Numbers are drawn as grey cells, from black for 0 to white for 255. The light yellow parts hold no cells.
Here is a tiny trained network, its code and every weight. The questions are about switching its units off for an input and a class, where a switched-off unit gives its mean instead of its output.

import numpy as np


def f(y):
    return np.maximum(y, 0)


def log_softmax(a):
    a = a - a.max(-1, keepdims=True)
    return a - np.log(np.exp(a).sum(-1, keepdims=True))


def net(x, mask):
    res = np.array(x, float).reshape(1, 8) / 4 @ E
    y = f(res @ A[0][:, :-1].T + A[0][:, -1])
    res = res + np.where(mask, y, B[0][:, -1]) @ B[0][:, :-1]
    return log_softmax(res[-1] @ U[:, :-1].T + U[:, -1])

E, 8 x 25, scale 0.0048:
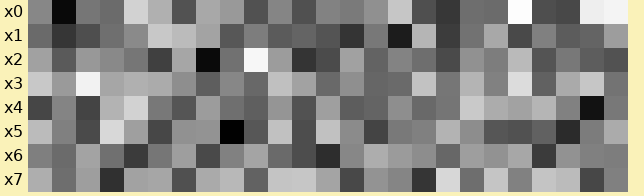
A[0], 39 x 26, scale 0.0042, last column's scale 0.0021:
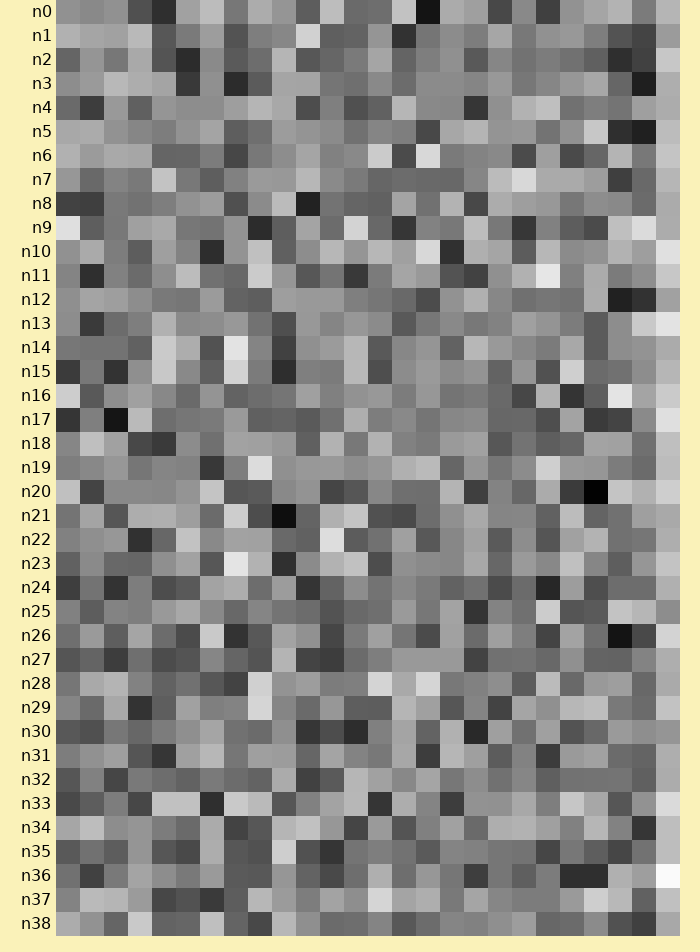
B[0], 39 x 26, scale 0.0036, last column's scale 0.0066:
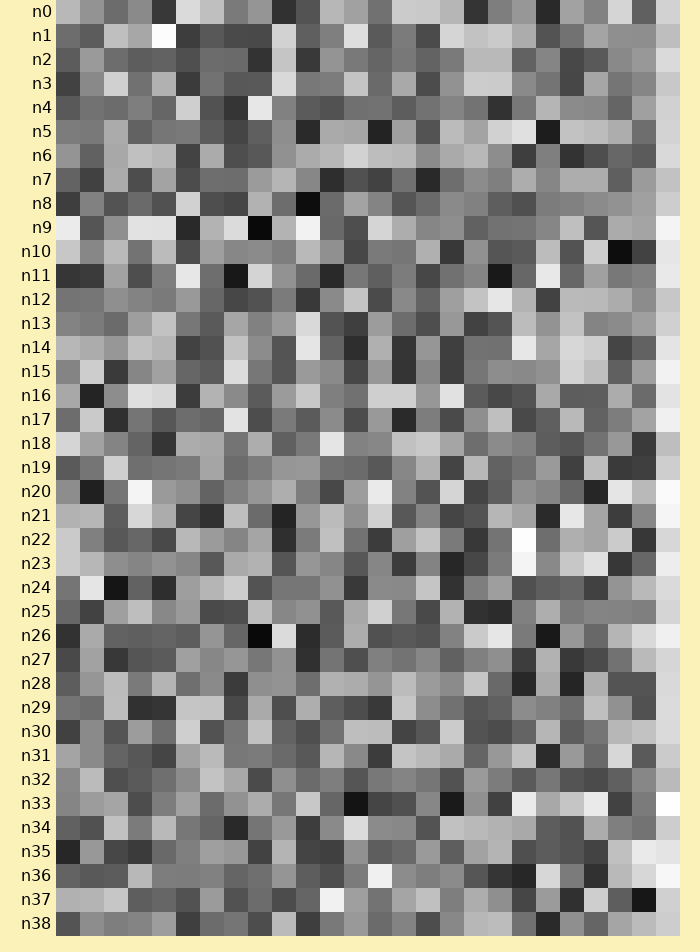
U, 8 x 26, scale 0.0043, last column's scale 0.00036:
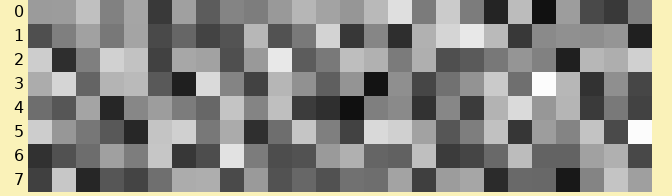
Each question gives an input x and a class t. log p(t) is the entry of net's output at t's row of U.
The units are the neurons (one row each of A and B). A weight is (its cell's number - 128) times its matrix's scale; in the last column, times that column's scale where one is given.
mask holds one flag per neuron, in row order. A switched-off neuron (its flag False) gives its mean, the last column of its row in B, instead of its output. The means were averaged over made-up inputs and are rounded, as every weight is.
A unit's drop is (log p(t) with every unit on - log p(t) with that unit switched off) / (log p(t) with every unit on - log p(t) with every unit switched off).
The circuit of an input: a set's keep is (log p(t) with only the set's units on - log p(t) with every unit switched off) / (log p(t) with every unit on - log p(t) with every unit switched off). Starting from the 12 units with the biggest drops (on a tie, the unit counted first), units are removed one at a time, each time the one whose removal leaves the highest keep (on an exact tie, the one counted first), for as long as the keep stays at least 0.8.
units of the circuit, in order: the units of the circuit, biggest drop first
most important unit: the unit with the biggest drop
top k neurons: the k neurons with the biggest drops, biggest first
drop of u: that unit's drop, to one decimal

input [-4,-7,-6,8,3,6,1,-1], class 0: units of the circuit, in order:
n37, n6
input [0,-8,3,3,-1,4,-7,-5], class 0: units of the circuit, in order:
n37, n6
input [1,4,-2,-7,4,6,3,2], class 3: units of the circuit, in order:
n21, n15
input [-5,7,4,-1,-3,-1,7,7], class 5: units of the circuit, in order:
n0
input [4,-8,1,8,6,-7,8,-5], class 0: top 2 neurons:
n28, n37
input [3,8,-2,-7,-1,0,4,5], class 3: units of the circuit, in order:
n15, n23
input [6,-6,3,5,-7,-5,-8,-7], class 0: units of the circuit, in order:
n28, n37
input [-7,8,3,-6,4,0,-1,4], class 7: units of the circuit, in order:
n24, n35
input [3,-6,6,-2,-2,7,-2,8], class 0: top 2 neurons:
n20, n10
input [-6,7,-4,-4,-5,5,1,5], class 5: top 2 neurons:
n0, n31
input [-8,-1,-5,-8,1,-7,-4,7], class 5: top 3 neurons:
n31, n22, n0
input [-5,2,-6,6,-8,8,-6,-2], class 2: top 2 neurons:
n9, n33
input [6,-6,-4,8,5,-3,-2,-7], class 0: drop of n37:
0.2
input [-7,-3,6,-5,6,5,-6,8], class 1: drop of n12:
0.2
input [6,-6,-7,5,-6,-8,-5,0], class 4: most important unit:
n33
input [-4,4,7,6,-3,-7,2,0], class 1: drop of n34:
0.1
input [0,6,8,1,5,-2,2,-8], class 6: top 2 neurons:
n30, n20
